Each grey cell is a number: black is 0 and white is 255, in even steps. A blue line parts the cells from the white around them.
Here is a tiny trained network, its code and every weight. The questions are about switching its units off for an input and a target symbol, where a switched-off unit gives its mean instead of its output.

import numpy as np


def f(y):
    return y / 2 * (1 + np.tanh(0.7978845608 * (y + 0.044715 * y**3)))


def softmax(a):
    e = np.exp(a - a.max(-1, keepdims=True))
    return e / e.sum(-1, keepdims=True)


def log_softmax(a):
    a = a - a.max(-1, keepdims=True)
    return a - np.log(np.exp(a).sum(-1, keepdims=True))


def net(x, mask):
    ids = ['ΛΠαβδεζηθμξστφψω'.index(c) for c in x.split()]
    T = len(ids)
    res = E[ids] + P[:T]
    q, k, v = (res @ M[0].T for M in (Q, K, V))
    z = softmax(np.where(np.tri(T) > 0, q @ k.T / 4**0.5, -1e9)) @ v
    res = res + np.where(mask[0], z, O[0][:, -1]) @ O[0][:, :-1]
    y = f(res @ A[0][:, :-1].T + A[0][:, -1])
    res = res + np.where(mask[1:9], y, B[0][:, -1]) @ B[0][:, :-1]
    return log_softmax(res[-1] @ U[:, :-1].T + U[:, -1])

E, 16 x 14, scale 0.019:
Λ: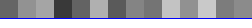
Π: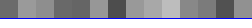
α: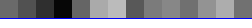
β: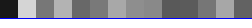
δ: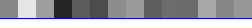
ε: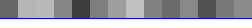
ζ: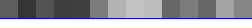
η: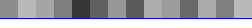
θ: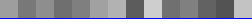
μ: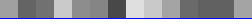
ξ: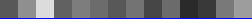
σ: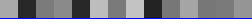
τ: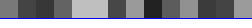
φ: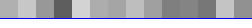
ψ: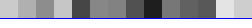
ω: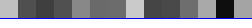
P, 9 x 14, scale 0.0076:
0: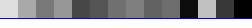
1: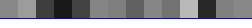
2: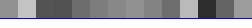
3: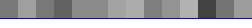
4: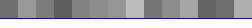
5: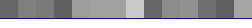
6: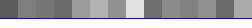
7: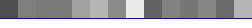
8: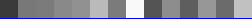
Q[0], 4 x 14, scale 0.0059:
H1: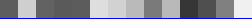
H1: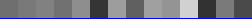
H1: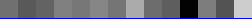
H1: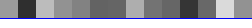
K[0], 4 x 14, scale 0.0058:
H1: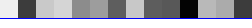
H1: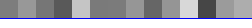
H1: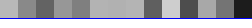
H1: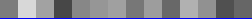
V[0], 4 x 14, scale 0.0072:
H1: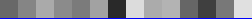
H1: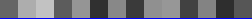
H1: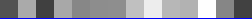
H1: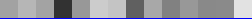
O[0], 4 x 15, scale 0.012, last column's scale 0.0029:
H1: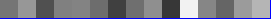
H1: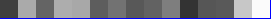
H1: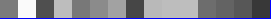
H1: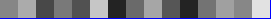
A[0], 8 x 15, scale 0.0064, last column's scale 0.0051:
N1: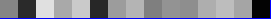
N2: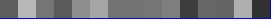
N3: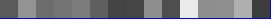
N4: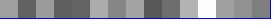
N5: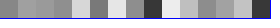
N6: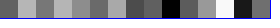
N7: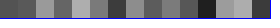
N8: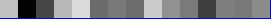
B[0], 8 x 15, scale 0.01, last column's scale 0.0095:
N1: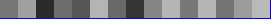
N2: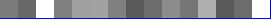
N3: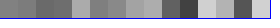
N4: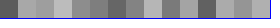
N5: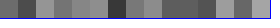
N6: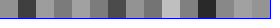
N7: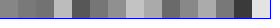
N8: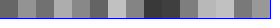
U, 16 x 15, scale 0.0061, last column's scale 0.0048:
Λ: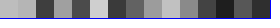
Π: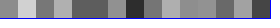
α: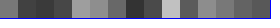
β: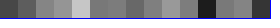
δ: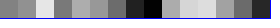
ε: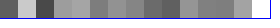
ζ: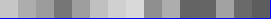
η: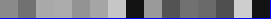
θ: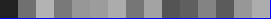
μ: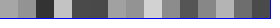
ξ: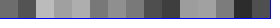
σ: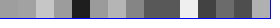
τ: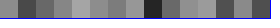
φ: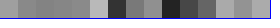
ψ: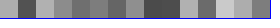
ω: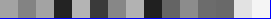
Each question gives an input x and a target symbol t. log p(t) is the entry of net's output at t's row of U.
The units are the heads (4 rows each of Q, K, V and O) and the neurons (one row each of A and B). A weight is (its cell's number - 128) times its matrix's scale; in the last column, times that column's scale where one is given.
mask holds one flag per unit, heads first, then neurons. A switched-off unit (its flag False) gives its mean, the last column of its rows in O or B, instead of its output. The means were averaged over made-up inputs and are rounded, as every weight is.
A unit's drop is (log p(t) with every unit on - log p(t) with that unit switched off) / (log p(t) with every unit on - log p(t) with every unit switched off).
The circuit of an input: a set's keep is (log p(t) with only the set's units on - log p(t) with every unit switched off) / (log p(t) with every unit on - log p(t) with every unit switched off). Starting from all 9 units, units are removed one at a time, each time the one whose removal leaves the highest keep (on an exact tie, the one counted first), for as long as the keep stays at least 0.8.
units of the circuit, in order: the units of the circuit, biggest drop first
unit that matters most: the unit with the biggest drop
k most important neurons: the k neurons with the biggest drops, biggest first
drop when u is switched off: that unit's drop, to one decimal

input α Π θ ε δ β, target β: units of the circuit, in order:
N6, N3
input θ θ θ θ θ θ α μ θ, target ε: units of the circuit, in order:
H1, N2
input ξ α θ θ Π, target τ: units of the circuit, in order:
H1, N7, N1
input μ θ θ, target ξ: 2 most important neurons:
N3, N5
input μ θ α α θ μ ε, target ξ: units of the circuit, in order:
H1, N3
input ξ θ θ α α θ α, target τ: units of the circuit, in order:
H1, N7
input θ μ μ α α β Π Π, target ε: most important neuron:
N2
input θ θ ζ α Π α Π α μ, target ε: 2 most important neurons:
N8, N2
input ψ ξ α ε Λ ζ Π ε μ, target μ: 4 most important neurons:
N1, N7, N2, N4
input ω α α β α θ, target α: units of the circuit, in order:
H1, N1, N5
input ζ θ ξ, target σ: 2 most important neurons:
N3, N7
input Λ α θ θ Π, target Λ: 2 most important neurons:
N8, N3
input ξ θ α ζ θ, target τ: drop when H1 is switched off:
0.9
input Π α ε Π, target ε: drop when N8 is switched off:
-0.1
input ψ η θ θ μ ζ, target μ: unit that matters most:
N1
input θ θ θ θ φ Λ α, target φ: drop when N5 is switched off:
-0.1
